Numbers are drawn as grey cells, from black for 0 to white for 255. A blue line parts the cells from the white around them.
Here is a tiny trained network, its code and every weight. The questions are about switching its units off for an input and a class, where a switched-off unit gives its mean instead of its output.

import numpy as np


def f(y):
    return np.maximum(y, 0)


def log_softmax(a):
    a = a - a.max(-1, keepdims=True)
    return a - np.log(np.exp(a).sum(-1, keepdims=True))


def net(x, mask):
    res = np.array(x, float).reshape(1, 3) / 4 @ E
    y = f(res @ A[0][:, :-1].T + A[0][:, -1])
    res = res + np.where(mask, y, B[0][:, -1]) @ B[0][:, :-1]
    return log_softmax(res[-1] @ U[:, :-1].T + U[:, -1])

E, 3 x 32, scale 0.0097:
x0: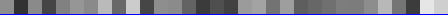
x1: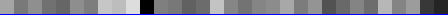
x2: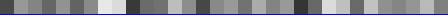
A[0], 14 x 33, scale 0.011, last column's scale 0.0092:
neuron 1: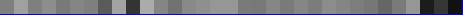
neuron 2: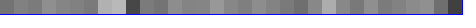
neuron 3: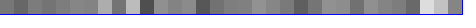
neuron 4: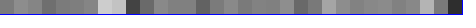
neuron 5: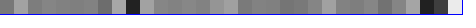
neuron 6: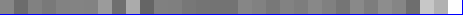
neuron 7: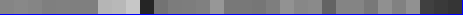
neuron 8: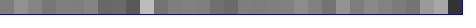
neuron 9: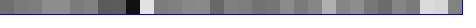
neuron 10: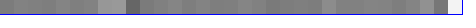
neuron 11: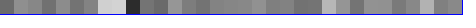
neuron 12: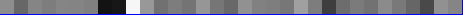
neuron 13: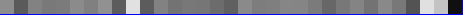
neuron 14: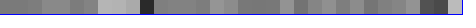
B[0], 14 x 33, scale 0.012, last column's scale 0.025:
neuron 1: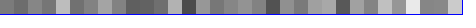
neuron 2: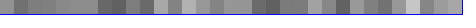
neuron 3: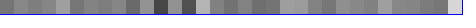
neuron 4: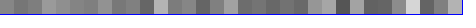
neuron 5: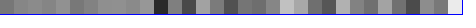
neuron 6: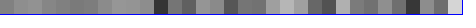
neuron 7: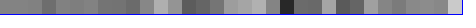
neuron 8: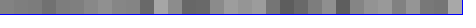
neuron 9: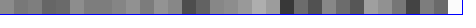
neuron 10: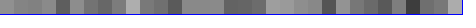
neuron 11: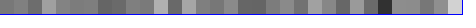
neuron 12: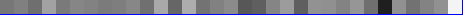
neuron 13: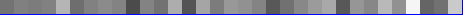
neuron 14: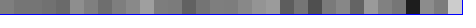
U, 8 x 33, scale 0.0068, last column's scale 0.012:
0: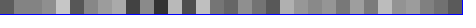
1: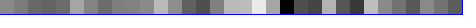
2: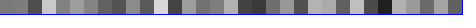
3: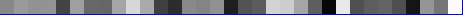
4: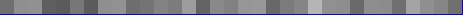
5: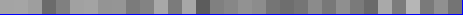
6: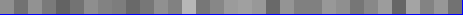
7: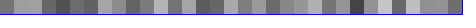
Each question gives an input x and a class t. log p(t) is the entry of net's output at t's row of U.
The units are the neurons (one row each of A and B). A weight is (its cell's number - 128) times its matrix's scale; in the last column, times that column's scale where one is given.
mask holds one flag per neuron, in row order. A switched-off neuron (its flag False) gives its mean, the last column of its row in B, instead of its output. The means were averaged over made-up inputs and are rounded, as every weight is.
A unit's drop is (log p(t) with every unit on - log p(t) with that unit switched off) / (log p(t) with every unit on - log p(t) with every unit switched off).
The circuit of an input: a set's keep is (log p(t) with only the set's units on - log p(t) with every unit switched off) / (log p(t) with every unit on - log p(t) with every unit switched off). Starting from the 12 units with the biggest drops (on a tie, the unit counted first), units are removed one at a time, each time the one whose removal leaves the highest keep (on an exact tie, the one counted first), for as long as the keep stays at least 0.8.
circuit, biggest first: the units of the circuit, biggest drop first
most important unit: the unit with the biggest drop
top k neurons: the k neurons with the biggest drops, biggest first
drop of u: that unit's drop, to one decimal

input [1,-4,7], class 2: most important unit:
neuron 11
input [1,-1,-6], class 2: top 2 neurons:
neuron 5; neuron 12
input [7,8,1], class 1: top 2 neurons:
neuron 7; neuron 14
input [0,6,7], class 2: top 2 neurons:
neuron 11; neuron 9
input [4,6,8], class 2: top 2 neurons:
neuron 11; neuron 4
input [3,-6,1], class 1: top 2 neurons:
neuron 9; neuron 5
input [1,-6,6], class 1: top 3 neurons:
neuron 9; neuron 12; neuron 8
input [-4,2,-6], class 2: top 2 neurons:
neuron 12; neuron 6
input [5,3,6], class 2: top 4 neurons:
neuron 11; neuron 4; neuron 5; neuron 1
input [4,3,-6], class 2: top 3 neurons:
neuron 12; neuron 5; neuron 13
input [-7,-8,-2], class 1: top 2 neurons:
neuron 9; neuron 3
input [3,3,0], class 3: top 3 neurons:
neuron 1; neuron 9; neuron 6
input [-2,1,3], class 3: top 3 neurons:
neuron 13; neuron 12; neuron 5
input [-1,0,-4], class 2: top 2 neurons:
neuron 6; neuron 5
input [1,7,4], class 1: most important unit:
neuron 7
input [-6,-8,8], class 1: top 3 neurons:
neuron 9; neuron 12; neuron 8
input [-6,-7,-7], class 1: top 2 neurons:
neuron 9; neuron 11
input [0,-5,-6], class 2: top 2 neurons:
neuron 12; neuron 7
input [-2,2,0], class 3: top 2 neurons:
neuron 13; neuron 9
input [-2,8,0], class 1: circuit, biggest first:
neuron 7
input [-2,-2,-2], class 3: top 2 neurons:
neuron 13; neuron 7
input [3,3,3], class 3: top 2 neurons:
neuron 1; neuron 9
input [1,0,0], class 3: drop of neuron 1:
0.1
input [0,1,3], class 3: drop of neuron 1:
0.4
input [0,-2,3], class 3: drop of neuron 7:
0.3
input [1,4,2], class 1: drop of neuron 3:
0.0
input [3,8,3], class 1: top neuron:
neuron 7
